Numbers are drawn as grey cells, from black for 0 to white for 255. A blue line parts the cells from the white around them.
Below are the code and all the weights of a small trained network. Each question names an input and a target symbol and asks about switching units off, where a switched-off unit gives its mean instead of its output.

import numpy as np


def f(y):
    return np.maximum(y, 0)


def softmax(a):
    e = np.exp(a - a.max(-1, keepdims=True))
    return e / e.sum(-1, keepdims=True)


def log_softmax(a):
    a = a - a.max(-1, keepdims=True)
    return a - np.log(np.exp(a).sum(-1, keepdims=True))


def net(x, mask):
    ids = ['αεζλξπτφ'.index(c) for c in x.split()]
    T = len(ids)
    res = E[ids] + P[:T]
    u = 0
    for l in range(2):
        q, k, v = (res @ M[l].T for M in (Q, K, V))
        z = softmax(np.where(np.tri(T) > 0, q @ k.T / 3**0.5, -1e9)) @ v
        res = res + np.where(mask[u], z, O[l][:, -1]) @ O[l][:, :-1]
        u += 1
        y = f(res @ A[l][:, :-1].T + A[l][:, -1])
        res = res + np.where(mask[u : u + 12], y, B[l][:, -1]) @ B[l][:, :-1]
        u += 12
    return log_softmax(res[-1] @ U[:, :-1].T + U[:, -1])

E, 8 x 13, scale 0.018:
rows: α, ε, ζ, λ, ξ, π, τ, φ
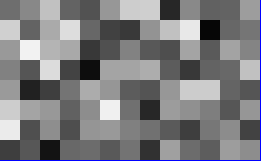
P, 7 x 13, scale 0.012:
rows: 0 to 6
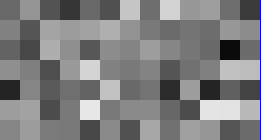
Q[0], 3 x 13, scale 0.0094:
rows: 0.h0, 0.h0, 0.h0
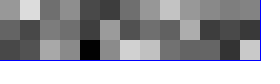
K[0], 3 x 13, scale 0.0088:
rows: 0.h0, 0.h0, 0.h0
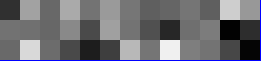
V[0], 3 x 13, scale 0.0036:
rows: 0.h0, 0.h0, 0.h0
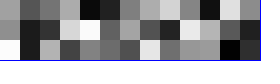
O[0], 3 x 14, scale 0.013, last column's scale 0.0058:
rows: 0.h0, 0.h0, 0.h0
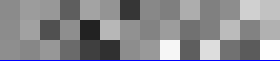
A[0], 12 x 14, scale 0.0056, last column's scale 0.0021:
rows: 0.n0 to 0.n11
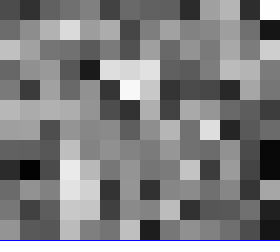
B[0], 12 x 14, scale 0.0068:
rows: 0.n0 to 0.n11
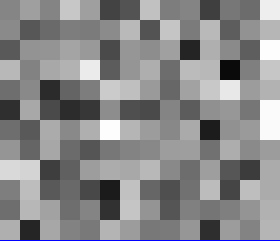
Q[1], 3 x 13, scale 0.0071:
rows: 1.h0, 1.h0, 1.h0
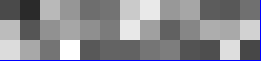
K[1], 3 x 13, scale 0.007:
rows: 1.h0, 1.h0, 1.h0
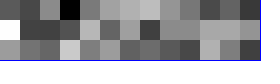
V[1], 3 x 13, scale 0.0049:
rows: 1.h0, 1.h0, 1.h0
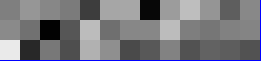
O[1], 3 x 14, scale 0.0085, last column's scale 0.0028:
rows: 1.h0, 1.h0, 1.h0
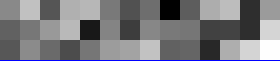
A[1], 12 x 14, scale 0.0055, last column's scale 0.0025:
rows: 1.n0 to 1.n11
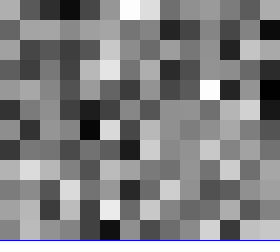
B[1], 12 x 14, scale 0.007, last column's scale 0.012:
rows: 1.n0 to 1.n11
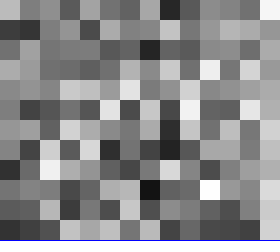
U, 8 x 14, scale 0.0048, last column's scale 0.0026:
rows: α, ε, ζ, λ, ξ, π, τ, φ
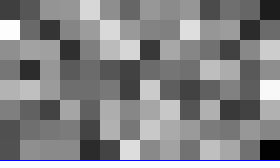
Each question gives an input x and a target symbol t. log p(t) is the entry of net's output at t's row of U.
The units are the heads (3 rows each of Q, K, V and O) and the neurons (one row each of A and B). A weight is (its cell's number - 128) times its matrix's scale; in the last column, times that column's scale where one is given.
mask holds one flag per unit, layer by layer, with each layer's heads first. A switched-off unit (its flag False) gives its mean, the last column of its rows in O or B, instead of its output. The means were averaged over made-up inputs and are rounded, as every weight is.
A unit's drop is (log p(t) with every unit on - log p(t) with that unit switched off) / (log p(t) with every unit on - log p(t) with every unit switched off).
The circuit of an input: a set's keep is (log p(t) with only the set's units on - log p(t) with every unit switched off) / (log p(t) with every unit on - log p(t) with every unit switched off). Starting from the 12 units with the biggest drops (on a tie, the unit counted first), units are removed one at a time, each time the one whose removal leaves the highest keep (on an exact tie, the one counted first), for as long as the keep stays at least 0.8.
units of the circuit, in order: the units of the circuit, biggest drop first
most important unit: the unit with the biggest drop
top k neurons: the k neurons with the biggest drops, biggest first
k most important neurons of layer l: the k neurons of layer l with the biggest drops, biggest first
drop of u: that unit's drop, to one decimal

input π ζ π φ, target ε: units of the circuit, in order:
0.h0, 0.n8
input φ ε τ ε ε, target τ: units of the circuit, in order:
0.h0, 1.n5, 1.h0, 0.n0
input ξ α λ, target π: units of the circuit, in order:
0.n3, 0.h0
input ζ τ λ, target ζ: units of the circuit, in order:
0.h0, 1.h0
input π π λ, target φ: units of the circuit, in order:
0.n4, 1.n3, 0.h0
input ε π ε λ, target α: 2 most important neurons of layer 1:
1.n4, 1.n11
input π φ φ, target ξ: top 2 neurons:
0.n8, 0.n10
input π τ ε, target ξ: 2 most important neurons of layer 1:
1.n0, 1.n9
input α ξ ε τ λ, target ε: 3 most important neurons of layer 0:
0.n4, 0.n3, 0.n2
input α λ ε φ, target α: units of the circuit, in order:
0.h0
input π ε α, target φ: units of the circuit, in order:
1.n3, 0.n4, 0.h0
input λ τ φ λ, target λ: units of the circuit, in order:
0.h0, 1.n7, 0.n6
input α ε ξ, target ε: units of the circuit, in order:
1.n6, 0.n6, 0.h0
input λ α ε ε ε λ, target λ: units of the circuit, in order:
0.h0, 1.n7
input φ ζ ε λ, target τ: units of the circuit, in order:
0.h0, 1.n1, 1.n3, 1.n7
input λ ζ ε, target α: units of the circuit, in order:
0.h0
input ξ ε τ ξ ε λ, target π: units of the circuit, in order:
0.n3, 0.h0, 1.n11
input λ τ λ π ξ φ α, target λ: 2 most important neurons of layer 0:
0.n4, 0.n5
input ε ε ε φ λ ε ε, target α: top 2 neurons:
1.n11, 0.n9
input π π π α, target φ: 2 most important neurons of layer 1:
1.n3, 1.n1
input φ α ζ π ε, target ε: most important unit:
1.h0
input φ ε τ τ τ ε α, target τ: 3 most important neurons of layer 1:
1.n1, 1.n3, 1.n9
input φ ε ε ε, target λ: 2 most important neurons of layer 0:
0.n5, 0.n6
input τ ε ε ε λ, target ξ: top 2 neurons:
1.n0, 0.n4
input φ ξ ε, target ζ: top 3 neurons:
0.n8, 1.n10, 1.n9
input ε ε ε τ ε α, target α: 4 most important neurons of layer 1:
1.n11, 1.n4, 1.n7, 1.n9
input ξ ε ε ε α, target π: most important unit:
0.n3
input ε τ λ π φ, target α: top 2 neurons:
1.n11, 0.n9
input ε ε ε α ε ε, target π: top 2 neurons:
1.n11, 0.n9
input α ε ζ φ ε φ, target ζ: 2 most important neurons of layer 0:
0.n8, 0.n5
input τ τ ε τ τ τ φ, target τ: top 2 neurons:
1.n5, 0.n0
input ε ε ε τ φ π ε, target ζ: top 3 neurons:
1.n10, 0.n8, 1.n9
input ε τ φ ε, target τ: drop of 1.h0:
0.6
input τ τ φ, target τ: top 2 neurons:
1.n5, 0.n5
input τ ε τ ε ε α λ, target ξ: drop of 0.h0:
0.2
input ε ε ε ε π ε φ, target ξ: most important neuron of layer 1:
1.n9
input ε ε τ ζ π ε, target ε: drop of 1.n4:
0.1
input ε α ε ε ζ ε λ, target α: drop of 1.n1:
0.0
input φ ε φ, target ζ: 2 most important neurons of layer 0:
0.n8, 0.n2
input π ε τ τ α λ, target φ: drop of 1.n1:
0.3
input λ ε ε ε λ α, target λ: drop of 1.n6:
0.1
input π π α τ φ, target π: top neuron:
0.n4
